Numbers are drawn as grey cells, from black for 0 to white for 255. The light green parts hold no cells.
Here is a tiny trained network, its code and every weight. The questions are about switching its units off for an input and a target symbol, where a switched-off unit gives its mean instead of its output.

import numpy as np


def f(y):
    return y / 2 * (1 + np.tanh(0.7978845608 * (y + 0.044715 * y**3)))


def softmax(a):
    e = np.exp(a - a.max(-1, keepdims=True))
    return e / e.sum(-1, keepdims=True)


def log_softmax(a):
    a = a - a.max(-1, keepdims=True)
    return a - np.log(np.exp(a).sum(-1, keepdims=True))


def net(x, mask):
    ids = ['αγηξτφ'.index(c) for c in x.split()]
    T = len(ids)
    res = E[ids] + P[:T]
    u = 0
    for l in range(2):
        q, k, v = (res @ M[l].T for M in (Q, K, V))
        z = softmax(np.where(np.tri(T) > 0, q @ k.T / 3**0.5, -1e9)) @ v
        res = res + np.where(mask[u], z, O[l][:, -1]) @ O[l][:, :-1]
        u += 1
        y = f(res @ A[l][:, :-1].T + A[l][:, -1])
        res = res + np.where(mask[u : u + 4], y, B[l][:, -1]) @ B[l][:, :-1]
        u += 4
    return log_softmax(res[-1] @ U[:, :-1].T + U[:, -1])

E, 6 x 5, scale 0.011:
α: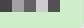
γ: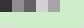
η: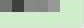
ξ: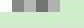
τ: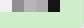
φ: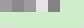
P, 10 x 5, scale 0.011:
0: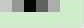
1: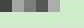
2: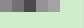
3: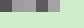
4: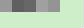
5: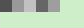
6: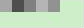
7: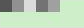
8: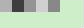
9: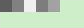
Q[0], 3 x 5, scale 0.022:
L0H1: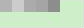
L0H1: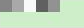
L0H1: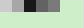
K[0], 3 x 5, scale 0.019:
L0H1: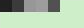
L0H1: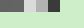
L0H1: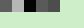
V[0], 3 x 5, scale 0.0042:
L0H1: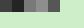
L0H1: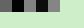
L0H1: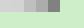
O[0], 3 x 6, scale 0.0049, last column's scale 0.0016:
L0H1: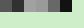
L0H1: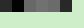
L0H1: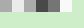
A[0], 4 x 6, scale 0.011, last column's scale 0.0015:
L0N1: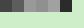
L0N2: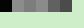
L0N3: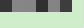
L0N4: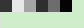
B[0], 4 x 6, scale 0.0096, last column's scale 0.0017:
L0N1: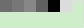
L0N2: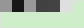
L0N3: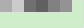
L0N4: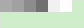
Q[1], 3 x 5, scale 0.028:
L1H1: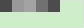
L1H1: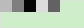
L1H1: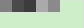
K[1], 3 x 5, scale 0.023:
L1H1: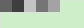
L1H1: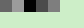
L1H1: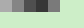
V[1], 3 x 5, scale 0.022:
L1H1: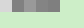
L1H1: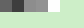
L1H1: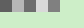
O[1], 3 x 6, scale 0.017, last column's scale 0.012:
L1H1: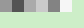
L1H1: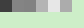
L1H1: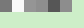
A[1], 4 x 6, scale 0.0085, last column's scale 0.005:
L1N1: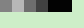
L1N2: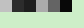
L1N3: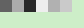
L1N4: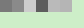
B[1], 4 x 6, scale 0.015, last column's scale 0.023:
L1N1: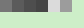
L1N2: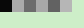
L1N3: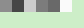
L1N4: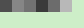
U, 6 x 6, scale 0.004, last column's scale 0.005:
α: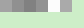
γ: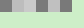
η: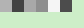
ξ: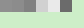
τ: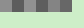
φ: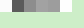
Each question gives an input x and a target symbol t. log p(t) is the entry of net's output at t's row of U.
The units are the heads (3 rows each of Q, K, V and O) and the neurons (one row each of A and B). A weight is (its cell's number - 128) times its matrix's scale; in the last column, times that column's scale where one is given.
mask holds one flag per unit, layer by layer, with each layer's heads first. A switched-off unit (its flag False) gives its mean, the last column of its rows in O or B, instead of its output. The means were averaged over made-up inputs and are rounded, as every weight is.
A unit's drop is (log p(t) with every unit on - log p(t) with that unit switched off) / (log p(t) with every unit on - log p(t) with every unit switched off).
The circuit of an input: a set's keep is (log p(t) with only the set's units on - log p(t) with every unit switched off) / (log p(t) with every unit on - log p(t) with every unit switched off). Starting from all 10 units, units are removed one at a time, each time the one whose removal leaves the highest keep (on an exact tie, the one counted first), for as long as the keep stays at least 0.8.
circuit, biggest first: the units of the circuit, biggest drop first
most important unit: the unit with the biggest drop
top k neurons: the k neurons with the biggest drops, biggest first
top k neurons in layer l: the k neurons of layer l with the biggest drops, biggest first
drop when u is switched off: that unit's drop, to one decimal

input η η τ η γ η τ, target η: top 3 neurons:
[L0N1; L1N3; L1N2]
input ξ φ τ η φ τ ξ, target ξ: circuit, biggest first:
[L1N2; L1H1; L1N3]
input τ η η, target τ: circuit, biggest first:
[L1H1; L1N2]
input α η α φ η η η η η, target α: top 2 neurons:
[L1N1; L1N3]
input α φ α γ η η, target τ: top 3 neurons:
[L0N1; L0N2; L1N2]
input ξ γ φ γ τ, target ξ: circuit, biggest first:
[L1N2; L1H1; L1N3; L0H1]
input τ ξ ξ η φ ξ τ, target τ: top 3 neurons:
[L1N2; L0N4; L1N1]
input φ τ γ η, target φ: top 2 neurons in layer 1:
[L1N2; L1N4]
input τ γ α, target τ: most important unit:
L1H1
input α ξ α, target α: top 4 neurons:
[L1N1; L0N4; L1N3; L0N2]
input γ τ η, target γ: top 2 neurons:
[L0N1; L0N2]
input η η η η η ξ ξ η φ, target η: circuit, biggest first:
[L1H1; L1N3; L0N1]
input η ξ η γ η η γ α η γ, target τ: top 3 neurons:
[L0N1; L0N2; L1N2]
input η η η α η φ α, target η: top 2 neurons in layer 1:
[L1N3; L1N2]
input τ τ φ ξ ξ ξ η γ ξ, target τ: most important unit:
L1N2
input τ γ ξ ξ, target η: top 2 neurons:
[L0N1; L1N2]
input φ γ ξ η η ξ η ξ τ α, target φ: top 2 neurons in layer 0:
[L0N4; L0N2]
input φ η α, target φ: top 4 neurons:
[L1N2; L1N4; L0N1; L0N3]
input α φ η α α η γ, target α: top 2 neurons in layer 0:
[L0N4; L0N2]
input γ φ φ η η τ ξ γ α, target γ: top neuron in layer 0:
[L0N1]
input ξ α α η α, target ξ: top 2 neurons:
[L1N2; L1N3]
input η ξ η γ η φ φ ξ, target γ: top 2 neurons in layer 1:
[L1N4; L1N1]
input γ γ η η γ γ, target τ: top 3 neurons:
[L0N2; L0N1; L1N2]
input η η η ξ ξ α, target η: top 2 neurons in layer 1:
[L1N2; L1N3]
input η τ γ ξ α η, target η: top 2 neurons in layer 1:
[L1N2; L1N3]
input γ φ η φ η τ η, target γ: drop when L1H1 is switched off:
1.2
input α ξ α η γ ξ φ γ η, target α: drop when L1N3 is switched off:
0.3
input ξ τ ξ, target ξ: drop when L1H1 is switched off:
1.1
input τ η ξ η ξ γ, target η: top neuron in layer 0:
[L0N3]
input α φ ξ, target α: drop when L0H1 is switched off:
0.0
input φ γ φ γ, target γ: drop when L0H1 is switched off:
0.1
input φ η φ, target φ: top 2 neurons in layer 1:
[L1N2; L1N4]
